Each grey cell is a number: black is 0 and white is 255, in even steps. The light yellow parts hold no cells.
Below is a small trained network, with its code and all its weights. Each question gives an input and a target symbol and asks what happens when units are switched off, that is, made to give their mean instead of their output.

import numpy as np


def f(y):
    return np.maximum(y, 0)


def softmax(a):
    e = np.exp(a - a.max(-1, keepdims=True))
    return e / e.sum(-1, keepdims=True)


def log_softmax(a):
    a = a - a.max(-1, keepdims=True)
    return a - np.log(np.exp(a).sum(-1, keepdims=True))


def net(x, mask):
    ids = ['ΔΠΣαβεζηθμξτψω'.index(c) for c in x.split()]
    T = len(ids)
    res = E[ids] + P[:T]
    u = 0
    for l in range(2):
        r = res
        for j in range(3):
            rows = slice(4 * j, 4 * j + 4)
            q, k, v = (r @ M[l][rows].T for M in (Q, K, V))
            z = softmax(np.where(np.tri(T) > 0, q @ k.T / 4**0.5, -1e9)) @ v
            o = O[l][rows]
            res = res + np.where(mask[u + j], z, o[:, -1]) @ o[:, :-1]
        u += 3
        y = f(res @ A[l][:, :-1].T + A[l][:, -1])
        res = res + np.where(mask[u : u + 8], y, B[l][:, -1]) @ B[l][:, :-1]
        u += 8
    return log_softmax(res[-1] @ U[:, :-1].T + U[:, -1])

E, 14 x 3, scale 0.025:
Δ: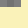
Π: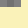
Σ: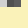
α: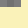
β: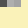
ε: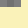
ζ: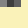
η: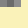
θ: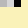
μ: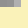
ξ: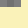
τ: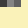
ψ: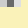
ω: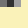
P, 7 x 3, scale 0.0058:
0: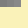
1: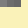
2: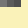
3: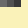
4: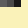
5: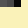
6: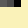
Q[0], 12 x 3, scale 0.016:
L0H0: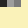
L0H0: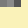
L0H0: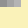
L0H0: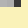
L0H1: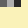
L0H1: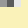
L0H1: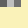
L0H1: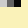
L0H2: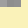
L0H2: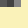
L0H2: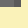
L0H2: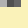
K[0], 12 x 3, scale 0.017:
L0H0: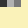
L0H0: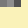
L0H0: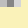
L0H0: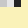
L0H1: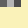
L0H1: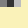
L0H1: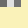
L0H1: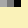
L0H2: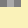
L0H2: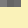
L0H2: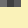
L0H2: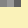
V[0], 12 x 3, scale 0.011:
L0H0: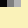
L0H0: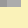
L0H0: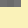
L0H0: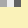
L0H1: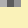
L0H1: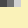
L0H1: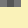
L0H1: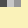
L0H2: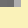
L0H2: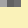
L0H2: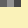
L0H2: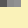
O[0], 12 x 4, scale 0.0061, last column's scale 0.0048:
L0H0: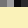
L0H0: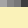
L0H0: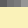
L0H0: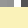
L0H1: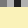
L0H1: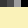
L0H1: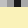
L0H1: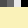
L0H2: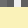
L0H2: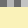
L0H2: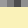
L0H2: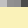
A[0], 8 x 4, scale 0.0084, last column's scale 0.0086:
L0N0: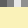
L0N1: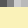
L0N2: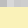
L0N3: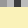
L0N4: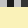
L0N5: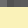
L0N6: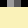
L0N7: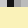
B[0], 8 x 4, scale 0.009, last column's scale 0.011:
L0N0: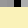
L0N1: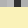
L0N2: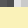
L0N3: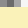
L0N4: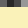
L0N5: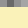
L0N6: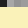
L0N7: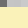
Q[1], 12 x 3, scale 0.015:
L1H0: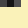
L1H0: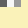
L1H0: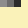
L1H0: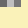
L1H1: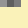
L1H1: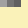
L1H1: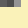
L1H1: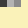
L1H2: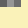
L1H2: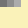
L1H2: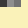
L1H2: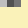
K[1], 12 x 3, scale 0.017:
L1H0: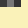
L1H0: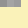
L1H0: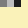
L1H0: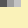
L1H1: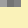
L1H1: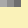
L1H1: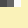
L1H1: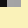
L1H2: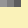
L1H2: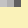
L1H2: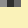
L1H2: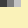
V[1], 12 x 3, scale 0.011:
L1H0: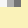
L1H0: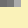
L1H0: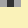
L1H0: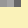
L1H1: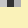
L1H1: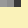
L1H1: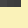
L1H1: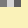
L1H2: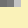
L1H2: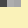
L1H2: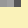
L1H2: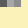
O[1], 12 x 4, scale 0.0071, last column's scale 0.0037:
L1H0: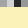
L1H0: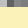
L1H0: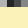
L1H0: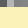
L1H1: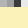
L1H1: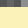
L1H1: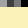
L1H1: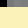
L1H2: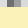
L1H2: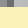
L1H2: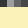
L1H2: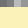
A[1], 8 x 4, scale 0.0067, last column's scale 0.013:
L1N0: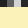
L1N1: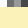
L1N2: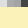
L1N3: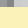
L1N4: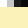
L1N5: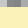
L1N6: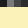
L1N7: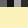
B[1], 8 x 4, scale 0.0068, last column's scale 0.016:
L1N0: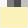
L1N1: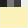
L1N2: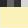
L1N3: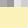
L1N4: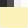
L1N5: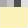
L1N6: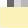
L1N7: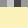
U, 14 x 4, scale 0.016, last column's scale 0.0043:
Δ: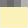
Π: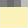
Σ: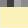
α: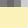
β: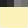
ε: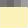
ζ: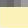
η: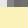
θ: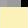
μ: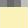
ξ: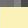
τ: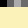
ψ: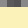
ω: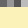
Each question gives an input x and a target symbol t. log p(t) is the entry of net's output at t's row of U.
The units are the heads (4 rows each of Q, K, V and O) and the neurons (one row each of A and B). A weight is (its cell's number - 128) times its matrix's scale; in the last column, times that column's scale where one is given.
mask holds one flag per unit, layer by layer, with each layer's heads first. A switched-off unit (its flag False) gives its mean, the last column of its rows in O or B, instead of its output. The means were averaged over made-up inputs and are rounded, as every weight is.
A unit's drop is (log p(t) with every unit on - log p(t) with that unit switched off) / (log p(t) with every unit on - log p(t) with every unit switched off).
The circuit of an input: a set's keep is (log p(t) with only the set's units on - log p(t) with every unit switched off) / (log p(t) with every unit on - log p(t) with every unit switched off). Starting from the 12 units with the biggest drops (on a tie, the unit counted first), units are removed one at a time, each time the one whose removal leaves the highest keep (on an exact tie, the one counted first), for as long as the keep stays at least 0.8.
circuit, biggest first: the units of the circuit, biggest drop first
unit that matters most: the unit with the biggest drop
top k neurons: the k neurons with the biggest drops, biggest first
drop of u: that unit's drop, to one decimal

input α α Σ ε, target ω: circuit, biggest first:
[L0H1; L1H0]
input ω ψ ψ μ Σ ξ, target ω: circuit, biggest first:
[L0H1; L1H0]
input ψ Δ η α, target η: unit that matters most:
L1N4
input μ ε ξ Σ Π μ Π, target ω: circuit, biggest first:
[L0H1; L1H0]
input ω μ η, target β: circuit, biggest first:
[L0H0; L1H1]
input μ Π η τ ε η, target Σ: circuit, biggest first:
[L1H0; L0H1; L1N1]
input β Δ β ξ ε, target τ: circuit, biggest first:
[L0H1; L0N0; L1H0]
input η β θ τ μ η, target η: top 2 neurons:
[L0N2; L1N4]
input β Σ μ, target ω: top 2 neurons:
[L0N0; L0N1]
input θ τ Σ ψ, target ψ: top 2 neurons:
[L1N1; L0N2]
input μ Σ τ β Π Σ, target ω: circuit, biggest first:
[L0H1; L1H0; L1H1]
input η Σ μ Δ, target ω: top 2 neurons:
[L0N2; L1N6]
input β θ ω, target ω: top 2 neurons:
[L0N2; L0N6]
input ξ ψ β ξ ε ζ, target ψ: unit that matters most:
L0H0
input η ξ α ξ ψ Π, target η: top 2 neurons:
[L1N4; L0N0]
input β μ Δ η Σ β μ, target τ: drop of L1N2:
-0.1
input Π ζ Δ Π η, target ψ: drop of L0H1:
0.3
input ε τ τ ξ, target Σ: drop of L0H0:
0.3
